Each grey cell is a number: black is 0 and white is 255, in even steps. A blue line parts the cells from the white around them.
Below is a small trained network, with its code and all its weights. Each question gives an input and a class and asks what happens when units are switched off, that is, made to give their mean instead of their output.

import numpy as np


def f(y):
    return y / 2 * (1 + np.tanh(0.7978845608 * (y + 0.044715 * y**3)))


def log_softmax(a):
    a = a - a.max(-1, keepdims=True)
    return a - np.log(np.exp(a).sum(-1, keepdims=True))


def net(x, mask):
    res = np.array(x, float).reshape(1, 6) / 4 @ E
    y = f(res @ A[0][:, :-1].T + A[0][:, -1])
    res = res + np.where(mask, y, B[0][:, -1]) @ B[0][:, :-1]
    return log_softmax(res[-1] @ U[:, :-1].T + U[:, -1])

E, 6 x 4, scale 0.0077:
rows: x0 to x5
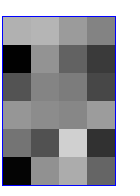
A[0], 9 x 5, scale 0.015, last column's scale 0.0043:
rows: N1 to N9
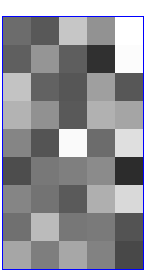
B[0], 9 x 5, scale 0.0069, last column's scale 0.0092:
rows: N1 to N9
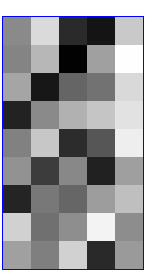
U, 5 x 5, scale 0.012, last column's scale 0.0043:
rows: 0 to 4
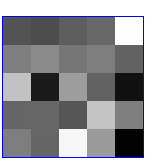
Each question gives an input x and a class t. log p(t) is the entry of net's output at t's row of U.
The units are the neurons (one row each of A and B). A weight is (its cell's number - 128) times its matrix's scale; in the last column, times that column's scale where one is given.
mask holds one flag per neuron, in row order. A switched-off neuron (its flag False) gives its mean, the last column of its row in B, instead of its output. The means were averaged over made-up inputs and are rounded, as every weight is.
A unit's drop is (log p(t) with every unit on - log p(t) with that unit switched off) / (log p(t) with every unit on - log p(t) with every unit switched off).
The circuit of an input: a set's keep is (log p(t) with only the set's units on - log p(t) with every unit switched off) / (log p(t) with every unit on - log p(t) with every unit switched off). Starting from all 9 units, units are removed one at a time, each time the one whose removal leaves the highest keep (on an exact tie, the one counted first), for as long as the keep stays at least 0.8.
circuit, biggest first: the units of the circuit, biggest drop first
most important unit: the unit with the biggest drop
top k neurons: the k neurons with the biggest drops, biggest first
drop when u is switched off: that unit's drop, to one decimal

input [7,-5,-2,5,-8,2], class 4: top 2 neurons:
N2; N5
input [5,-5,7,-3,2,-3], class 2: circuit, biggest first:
N2; N7
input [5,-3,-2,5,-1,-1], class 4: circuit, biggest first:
N2; N4; N5
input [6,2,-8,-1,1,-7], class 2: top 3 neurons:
N3; N2; N9
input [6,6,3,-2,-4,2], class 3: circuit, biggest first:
N8; N2
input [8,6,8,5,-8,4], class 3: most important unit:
N8
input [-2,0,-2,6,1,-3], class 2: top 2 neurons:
N2; N5
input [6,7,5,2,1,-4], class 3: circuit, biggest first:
N2; N1; N8
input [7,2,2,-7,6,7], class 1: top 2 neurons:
N3; N5
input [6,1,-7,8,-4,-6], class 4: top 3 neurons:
N2; N4; N5
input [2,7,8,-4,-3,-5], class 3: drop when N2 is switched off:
0.4
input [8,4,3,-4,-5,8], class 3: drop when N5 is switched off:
0.1
